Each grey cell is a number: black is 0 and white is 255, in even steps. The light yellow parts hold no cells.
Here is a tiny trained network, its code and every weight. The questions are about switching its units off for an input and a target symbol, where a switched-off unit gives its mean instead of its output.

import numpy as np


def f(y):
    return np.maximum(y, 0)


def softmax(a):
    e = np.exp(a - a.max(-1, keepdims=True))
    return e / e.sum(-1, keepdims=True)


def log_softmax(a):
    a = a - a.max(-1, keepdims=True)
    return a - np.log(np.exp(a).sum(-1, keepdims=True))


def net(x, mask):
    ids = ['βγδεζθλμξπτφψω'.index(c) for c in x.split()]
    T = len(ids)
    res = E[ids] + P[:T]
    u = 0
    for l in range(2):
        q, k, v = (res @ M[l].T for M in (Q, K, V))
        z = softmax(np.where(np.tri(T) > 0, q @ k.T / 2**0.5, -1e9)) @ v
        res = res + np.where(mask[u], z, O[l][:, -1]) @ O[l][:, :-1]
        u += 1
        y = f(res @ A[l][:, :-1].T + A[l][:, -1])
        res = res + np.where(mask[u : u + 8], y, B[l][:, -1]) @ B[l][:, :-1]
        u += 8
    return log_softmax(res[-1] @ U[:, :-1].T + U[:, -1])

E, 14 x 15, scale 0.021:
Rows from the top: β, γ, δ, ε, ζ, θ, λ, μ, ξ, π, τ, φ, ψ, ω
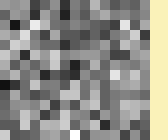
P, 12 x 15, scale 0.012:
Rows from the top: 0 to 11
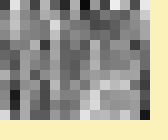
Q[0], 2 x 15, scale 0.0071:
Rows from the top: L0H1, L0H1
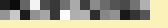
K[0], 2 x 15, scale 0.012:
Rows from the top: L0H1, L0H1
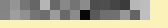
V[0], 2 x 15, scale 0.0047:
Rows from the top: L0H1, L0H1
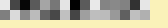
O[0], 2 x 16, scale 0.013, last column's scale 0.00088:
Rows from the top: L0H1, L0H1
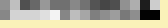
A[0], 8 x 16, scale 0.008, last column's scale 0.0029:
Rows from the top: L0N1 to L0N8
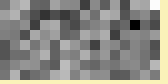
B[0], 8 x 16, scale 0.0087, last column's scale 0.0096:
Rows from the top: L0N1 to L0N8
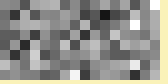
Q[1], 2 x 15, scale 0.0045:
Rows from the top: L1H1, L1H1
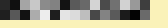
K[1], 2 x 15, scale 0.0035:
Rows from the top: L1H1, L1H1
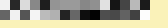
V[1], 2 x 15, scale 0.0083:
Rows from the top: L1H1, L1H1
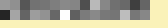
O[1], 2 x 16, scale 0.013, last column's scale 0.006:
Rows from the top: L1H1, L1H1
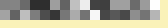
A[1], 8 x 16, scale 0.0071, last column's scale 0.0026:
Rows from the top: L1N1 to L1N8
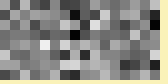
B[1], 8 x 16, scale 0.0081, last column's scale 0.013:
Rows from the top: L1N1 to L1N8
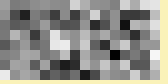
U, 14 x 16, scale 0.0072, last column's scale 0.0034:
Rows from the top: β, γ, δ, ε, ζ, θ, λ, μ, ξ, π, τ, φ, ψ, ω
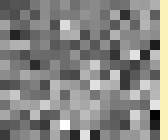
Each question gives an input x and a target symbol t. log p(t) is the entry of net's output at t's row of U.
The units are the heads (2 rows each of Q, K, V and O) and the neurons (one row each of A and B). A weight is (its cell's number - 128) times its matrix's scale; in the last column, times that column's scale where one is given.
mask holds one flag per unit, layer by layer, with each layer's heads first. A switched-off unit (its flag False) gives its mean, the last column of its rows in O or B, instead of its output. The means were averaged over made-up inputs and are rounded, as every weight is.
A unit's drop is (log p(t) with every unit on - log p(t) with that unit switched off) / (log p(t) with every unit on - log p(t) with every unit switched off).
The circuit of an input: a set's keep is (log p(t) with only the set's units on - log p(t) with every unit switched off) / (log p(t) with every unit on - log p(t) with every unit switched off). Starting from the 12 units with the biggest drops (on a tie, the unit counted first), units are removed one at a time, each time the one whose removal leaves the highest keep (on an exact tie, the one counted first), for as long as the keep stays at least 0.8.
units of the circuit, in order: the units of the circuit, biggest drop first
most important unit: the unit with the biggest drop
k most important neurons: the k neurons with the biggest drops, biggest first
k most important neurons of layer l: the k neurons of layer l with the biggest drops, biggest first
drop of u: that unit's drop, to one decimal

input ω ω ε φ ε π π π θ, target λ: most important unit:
L0N4
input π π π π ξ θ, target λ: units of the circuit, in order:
[L0N8 L1H1 L1N7]
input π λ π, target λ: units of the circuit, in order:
[L1H1 L1N7 L0N8]
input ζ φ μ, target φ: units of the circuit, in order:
[L1H1 L0N5]
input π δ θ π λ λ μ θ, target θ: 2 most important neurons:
[L0N4 L1N4]
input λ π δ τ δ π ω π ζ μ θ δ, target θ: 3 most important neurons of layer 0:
[L0N6 L0N1 L0N8]
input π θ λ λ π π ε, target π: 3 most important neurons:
[L0N1 L1N1 L1N2]
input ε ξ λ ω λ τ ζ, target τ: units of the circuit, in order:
[L0N1 L0H1 L1H1]
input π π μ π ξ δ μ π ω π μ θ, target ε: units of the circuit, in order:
[L0H1 L0N4 L0N2]
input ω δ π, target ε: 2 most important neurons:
[L1N6 L0N1]
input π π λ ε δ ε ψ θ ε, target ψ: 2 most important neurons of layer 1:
[L1N4 L1N6]
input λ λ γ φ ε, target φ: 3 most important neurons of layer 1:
[L1N1 L1N6 L1N3]
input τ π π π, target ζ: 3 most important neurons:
[L1N7 L1N6 L0N8]
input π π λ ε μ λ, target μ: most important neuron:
[L1N2]
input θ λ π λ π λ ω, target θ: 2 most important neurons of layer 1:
[L1N4 L1N1]
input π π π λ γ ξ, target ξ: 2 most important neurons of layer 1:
[L1N7 L1N3]
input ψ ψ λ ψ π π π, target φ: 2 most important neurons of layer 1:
[L1N6 L1N3]
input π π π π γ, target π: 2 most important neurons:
[L0N3 L1N1]
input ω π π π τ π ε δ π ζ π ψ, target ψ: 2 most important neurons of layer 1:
[L1N5 L1N7]
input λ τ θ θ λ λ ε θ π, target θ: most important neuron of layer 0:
[L0N7]
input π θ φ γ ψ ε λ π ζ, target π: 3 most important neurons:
[L1N1 L1N2 L0N8]
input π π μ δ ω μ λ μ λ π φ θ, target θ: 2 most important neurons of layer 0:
[L0N4 L0N8]
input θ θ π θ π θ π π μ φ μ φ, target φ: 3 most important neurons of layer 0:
[L0N5 L0N7 L0N8]
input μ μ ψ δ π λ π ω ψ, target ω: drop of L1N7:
0.0
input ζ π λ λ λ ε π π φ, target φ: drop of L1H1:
0.5
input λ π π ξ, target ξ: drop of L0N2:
0.1
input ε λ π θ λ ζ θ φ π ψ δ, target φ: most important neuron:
[L0N4]
